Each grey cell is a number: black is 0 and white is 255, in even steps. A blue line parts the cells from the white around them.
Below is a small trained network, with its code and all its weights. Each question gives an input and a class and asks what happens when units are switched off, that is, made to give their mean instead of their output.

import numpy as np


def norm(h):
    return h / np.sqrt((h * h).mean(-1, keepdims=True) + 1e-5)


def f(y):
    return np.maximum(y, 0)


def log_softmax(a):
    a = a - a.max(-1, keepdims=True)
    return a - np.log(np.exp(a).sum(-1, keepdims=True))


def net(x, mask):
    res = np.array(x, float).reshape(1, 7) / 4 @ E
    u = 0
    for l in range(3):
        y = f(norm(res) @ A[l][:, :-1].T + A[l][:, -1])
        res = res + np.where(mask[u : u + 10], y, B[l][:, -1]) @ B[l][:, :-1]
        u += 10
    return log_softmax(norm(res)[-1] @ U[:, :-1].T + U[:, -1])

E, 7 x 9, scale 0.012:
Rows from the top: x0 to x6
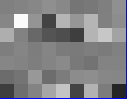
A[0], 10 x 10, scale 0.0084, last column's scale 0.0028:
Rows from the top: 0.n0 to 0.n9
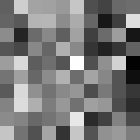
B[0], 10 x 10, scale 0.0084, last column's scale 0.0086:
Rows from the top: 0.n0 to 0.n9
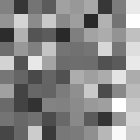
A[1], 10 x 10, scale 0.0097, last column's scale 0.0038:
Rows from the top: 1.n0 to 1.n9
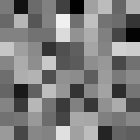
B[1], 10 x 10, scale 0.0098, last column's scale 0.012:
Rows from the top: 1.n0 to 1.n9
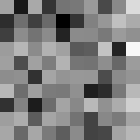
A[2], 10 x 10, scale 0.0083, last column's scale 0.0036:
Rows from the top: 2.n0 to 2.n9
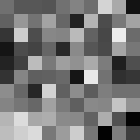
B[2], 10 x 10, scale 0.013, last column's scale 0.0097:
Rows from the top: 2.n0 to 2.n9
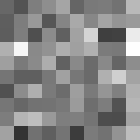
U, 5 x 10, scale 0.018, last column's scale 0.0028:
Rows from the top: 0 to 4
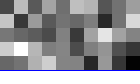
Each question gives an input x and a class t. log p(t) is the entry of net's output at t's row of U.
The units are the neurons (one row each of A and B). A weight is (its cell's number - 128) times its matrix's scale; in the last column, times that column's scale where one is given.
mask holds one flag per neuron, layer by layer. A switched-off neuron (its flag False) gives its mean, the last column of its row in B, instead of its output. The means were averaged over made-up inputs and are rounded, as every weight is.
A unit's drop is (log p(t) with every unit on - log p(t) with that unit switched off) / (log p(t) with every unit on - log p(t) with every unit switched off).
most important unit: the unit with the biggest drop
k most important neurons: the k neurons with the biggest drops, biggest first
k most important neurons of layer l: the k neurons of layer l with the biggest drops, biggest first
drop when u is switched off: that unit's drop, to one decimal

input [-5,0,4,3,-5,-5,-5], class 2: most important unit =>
0.n9
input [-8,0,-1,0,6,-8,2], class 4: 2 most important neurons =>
(0.n3, 1.n7)
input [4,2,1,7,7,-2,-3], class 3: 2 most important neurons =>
(1.n3, 1.n0)
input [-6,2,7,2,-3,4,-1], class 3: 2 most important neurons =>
(1.n3, 1.n7)
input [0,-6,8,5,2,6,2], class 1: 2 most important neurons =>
(1.n0, 1.n6)
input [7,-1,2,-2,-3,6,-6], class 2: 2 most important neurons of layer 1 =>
(1.n7, 1.n3)
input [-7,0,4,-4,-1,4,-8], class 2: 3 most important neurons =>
(0.n9, 1.n7, 0.n1)
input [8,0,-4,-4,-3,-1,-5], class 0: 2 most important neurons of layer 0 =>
(0.n2, 0.n9)
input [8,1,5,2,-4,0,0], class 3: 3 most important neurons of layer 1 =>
(1.n3, 1.n7, 1.n1)
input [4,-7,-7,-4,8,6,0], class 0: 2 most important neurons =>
(1.n3, 0.n2)
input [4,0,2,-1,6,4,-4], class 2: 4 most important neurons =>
(1.n7, 0.n9, 0.n1, 2.n3)
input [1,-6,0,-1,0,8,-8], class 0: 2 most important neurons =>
(1.n7, 2.n3)
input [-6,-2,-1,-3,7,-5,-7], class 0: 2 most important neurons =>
(1.n7, 0.n8)
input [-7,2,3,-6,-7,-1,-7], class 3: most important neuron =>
(1.n3)
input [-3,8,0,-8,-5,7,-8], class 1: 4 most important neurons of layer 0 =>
(0.n4, 0.n3, 0.n1, 0.n2)
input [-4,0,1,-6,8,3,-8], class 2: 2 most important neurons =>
(0.n9, 1.n7)
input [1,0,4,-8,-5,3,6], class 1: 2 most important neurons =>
(1.n0, 1.n6)
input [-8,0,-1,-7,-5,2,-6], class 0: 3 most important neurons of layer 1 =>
(1.n7, 1.n0, 1.n6)
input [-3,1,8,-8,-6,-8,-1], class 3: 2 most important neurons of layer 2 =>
(2.n8, 2.n9)
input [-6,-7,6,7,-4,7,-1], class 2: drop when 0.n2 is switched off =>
0.1
